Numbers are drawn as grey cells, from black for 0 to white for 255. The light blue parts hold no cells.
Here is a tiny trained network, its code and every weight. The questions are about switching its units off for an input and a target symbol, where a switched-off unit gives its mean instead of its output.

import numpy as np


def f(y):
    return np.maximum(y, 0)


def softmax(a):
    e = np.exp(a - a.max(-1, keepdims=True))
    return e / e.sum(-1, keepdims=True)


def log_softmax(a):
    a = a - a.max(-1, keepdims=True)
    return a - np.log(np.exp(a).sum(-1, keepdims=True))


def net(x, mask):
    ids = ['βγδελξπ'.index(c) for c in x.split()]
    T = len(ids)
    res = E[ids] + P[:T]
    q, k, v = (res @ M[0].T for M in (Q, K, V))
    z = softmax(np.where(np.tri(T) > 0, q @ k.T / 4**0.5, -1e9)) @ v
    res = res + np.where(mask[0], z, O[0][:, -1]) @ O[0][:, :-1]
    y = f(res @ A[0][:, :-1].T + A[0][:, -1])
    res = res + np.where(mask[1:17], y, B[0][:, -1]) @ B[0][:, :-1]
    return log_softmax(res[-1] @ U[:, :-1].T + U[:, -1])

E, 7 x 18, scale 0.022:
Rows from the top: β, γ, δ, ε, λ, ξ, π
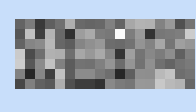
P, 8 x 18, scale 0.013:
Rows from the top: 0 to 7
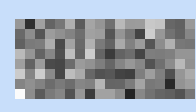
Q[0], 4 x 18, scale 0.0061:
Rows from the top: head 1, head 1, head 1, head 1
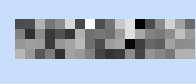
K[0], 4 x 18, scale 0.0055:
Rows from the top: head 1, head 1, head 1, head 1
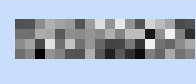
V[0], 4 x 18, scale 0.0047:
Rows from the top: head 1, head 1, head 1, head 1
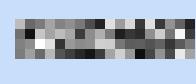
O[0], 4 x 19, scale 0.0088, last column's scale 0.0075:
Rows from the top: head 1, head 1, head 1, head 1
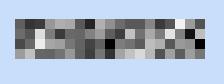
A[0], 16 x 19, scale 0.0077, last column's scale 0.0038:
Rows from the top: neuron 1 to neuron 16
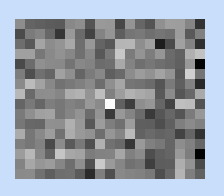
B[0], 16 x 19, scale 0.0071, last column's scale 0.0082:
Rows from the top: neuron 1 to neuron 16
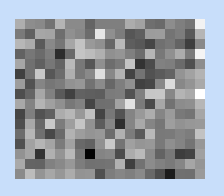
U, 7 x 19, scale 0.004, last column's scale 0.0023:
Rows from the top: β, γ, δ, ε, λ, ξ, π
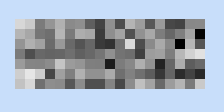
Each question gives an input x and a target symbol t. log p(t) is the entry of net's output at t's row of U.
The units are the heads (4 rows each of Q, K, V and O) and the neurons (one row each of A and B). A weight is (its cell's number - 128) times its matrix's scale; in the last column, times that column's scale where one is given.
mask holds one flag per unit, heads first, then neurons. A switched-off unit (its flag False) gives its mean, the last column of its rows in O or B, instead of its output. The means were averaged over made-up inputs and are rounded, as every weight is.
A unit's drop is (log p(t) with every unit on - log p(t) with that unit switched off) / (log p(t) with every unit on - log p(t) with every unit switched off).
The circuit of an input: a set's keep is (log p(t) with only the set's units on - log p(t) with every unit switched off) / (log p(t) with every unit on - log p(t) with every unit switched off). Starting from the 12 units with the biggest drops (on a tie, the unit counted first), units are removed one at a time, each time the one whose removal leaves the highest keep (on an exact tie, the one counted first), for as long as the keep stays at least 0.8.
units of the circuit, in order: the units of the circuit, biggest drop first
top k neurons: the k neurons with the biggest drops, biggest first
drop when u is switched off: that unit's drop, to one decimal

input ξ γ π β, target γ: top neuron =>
neuron 4
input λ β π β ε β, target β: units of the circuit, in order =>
head 1; neuron 9; neuron 4
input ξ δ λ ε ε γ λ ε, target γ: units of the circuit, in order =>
head 1; neuron 4
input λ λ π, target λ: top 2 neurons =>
neuron 16; neuron 8
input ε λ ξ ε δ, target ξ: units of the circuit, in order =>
head 1; neuron 8
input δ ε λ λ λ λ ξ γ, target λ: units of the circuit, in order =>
head 1; neuron 16
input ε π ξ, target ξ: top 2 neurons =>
neuron 8; neuron 1
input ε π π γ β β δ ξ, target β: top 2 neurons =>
neuron 9; neuron 4
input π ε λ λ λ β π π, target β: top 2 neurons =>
neuron 9; neuron 16
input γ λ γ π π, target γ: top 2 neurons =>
neuron 4; neuron 6
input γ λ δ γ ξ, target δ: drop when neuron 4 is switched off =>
0.2
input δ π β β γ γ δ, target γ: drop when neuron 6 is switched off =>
0.1
